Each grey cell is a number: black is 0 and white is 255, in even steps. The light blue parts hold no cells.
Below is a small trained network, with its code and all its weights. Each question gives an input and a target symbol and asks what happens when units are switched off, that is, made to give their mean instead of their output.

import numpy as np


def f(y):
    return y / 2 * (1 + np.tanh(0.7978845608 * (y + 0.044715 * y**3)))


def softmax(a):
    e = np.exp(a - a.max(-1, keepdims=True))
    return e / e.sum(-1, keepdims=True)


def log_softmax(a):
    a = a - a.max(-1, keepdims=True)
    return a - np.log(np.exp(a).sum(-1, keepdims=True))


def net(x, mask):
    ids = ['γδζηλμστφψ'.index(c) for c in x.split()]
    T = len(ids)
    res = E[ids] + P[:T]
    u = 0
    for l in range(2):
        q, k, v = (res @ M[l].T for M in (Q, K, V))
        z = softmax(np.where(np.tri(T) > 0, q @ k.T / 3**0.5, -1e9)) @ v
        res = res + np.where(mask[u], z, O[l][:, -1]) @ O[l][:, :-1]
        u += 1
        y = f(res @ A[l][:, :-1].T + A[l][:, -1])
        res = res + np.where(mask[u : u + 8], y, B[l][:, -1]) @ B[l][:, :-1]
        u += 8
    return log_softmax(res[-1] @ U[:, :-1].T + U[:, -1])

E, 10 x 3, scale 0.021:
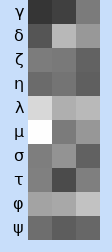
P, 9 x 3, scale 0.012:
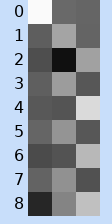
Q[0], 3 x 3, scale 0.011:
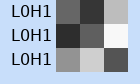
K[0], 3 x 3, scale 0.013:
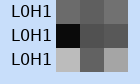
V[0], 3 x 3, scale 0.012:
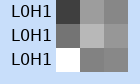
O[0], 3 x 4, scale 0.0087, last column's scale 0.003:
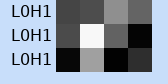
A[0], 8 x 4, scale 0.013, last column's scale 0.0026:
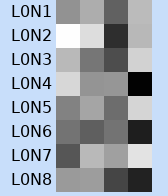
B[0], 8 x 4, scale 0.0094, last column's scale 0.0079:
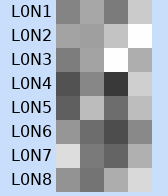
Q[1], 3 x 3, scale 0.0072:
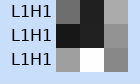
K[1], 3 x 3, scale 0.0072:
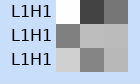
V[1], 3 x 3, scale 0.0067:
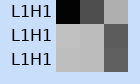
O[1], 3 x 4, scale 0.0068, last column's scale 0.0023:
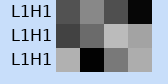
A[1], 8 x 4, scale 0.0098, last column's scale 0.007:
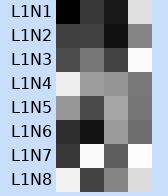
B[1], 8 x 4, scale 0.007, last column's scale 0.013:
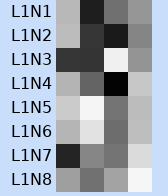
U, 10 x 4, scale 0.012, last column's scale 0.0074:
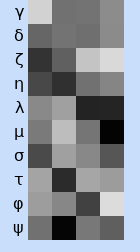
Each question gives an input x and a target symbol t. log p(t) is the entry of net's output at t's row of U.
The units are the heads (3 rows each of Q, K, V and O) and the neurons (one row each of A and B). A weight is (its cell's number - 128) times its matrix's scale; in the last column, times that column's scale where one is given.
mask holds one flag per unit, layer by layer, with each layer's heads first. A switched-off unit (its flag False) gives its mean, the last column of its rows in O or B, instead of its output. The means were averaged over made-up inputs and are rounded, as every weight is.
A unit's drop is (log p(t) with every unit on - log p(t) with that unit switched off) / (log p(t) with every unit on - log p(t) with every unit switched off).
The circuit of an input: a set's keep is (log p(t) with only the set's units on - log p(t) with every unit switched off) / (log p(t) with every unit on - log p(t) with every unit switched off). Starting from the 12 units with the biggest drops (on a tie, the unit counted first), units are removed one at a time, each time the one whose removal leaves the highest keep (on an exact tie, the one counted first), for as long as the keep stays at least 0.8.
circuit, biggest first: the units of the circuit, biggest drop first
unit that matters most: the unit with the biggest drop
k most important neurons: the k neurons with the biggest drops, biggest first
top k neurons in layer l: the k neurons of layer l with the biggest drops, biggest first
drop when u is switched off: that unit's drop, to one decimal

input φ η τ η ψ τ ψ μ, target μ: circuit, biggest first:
(L0H1 L0N2)
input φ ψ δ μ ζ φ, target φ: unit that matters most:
L0N7
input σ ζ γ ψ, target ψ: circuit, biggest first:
(L0N2 L1N1 L0H1 L1N3)
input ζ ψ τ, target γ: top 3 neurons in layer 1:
(L1N6 L1N5 L1N7)
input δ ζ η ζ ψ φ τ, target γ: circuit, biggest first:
(L0H1 L1N6 L1N5)
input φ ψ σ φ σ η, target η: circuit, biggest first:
(L0H1 L1N2 L1N3)
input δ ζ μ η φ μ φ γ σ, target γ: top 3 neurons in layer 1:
(L1N7 L1N3 L1N5)
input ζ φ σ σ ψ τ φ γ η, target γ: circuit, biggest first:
(L0H1 L1N5)
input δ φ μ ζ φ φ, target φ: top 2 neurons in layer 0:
(L0N7 L0N4)
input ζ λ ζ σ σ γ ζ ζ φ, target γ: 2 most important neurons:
(L1N7 L1N3)
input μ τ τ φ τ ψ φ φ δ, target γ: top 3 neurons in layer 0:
(L0N7 L0N4 L0N5)
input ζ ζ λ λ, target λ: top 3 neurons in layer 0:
(L0N7 L0N5 L0N1)
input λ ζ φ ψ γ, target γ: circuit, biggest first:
(L1N6 L1N5 L0H1)
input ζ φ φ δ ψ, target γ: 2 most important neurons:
(L1N6 L1N5)
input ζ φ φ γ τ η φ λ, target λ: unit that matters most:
L1N4
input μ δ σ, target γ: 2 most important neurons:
(L1N6 L1N5)
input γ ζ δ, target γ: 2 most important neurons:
(L1N7 L0N4)
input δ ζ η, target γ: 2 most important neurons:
(L1N6 L1N5)
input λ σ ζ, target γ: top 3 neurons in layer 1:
(L1N6 L1N5 L1N7)
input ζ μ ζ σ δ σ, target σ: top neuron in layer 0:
(L0N2)
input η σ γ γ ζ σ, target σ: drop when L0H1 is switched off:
0.3
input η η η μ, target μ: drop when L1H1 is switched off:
0.0
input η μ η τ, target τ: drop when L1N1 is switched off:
0.2
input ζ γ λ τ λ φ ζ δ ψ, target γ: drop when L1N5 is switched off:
0.3
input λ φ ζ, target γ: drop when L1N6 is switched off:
0.4
